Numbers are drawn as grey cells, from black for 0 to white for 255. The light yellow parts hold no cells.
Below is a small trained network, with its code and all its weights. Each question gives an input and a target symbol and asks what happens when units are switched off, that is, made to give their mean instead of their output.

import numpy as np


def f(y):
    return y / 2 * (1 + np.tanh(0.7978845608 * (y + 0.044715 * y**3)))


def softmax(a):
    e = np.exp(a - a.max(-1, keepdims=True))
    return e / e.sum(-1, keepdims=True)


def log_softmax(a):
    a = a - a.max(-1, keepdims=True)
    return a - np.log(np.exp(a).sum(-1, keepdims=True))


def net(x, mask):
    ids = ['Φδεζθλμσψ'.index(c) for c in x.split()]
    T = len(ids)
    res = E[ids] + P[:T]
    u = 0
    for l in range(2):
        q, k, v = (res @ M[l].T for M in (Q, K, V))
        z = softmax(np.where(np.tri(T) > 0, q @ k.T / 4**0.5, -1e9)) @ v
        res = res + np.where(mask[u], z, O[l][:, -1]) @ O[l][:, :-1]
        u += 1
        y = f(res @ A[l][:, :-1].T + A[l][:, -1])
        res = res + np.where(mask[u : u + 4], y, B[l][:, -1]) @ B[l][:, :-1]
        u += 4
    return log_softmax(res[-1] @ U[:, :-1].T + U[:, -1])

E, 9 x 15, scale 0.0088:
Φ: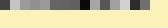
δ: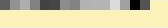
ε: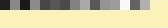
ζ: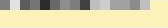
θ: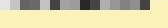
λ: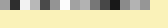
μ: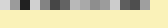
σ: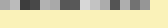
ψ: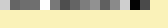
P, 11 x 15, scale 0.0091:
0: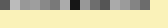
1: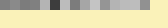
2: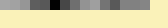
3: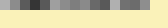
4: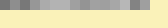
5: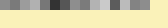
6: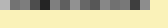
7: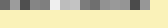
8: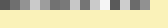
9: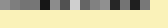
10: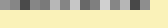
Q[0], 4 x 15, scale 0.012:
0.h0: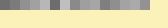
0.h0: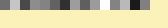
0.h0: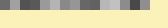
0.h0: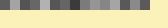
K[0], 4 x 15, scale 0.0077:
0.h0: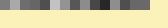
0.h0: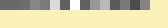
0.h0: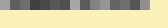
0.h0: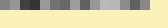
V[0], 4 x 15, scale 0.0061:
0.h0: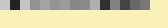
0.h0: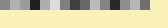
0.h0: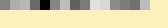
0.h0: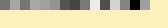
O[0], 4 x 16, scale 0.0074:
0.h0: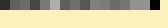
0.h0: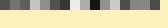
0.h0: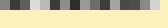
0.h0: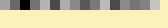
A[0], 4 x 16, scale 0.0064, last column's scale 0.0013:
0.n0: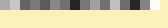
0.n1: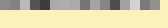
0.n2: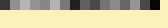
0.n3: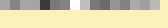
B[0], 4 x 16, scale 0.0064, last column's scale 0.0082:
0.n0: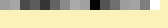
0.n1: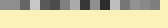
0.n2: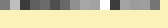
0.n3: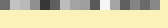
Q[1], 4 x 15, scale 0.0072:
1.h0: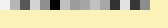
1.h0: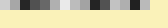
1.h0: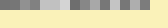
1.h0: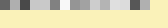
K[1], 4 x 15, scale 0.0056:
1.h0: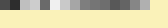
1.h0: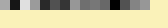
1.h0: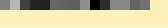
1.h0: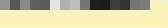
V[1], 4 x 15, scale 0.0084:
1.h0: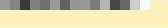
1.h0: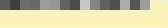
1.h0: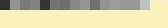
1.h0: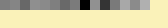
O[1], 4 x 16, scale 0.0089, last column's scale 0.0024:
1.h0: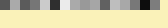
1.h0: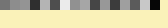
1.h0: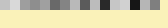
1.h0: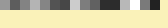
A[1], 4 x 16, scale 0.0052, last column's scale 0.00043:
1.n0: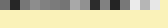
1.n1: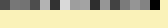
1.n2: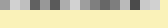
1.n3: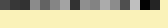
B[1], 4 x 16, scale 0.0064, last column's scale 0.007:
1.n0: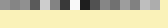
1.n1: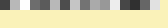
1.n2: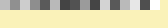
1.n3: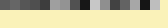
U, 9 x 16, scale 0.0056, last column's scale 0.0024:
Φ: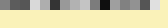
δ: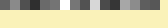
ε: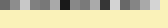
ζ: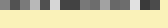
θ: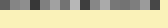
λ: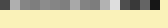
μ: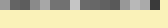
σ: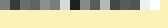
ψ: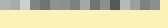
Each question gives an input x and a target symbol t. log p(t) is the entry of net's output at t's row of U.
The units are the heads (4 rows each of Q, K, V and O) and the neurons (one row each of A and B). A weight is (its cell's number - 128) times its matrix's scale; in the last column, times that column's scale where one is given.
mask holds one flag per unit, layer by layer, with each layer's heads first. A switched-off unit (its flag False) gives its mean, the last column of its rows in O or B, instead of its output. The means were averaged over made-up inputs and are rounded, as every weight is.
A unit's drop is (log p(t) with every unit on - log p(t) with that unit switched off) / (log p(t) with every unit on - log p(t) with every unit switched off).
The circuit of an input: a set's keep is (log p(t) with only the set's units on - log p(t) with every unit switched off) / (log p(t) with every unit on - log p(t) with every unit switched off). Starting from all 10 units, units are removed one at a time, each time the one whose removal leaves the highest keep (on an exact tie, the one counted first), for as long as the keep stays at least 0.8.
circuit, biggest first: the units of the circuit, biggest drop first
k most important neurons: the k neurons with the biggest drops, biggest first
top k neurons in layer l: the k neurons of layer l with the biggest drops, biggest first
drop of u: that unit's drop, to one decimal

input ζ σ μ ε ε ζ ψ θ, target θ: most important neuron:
[1.n0]
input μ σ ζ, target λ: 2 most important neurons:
[1.n1 0.n0]
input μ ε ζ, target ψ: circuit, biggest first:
[0.n0 1.h0 1.n2]
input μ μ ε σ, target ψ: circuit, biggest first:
[1.h0 1.n2 0.n0]
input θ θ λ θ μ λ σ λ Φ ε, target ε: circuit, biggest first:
[0.h0 1.h0 0.n3 0.n1]
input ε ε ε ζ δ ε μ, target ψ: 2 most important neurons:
[0.n0 1.n2]
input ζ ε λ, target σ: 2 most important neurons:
[0.n3 0.n0]
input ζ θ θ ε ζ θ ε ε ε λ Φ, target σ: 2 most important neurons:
[0.n0 1.n1]
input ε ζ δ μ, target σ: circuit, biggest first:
[1.h0 0.h0]
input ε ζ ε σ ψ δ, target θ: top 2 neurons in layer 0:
[0.n0 0.n3]
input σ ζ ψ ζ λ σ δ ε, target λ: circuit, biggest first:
[0.h0 1.h0 0.n3]
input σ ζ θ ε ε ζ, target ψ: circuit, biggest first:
[1.h0 1.n2]
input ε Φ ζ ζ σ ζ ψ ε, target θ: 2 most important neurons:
[1.n0 1.n1]
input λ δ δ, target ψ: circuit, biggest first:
[1.h0 0.h0 1.n2 0.n2]
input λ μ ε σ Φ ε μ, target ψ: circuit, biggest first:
[0.h0 1.h0 1.n2]
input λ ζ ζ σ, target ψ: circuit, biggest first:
[1.h0 0.h0 1.n2 0.n2]
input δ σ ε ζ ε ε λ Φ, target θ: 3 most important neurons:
[0.n0 1.n0 1.n1]
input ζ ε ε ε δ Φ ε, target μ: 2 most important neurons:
[1.n0 0.n0]
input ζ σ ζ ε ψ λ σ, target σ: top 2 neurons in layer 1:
[1.n1 1.n2]
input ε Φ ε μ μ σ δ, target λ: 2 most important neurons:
[1.n1 0.n0]
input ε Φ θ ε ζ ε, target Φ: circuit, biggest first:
[1.h0 0.h0]
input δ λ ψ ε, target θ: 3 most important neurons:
[1.n0 1.n1 0.n0]
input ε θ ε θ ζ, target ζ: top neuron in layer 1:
[1.n3]
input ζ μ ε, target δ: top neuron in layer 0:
[0.n0]
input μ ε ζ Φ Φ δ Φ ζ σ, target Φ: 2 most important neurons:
[0.n0 1.n2]
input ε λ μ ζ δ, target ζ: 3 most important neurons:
[0.n1 0.n0 1.n3]
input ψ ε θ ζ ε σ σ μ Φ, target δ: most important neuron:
[1.n1]
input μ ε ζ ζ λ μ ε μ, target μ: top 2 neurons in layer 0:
[0.n1 0.n0]
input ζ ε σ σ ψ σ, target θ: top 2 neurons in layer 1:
[1.n0 1.n1]
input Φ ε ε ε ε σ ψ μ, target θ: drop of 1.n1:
0.2
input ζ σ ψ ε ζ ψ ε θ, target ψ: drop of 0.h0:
0.1
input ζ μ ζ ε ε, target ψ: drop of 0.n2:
0.0
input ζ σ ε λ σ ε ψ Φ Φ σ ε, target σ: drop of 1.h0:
0.8
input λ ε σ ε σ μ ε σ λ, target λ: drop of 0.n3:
0.2
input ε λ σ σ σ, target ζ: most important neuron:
[0.n1]
